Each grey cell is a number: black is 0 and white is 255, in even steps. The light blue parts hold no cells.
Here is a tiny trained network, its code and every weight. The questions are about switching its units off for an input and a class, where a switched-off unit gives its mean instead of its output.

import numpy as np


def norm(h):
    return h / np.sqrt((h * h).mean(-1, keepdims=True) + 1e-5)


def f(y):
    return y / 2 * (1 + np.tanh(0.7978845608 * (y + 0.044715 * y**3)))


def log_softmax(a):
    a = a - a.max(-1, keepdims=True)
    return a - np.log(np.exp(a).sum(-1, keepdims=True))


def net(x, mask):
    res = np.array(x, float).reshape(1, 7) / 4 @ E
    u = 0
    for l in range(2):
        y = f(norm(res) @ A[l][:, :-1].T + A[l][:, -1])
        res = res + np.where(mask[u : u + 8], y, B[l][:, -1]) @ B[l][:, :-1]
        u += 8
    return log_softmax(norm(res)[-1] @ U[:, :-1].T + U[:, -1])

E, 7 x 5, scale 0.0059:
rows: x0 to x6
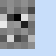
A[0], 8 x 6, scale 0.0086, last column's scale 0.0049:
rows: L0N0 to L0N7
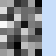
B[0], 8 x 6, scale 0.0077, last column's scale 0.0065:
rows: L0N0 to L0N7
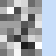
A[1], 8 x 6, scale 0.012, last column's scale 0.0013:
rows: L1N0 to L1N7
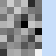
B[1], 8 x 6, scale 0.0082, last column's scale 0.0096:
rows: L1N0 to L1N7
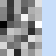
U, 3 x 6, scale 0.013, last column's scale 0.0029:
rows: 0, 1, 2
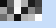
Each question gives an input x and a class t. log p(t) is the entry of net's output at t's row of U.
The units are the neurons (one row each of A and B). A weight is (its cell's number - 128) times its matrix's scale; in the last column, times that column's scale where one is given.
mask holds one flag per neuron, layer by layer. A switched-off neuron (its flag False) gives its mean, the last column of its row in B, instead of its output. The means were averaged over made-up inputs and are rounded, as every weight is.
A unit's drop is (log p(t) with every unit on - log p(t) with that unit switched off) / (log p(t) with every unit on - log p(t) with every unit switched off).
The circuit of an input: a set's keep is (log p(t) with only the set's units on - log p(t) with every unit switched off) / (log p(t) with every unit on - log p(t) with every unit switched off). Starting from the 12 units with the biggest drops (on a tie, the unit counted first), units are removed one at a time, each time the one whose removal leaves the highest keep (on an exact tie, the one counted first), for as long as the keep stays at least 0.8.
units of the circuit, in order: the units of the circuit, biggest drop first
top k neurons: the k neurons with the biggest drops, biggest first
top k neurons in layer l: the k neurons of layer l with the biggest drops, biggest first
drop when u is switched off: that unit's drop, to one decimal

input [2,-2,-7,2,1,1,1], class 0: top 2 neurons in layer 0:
[L0N0, L0N6]
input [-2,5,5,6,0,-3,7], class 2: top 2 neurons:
[L0N5, L0N1]
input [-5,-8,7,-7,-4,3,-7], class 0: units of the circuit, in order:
[L0N6]
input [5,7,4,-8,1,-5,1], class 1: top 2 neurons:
[L0N6, L1N3]
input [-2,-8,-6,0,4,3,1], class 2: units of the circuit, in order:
[L0N6, L1N7]
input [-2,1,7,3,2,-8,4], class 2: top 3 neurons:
[L0N5, L0N1, L1N0]
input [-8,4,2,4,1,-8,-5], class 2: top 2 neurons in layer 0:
[L0N6, L0N5]
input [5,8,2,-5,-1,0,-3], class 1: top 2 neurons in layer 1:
[L1N3, L1N0]
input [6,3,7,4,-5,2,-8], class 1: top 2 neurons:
[L0N6, L1N7]
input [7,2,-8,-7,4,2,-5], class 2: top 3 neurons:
[L1N7, L0N6, L1N3]
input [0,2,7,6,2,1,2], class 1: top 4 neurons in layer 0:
[L0N6, L0N7, L0N0, L0N3]
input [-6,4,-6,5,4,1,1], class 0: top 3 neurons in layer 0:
[L0N6, L0N0, L0N7]
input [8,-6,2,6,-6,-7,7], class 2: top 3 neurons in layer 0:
[L0N6, L0N1, L0N5]
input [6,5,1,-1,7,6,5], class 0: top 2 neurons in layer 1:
[L1N5, L1N0]
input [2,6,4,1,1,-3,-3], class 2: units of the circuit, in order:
[L0N5]
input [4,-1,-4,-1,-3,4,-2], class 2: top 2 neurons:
[L0N6, L1N7]
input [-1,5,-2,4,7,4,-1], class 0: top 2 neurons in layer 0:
[L0N2, L0N6]
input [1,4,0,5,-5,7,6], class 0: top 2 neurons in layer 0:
[L0N2, L0N6]
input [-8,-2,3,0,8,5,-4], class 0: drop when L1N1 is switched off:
-0.1
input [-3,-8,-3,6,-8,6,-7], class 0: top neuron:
[L1N3]
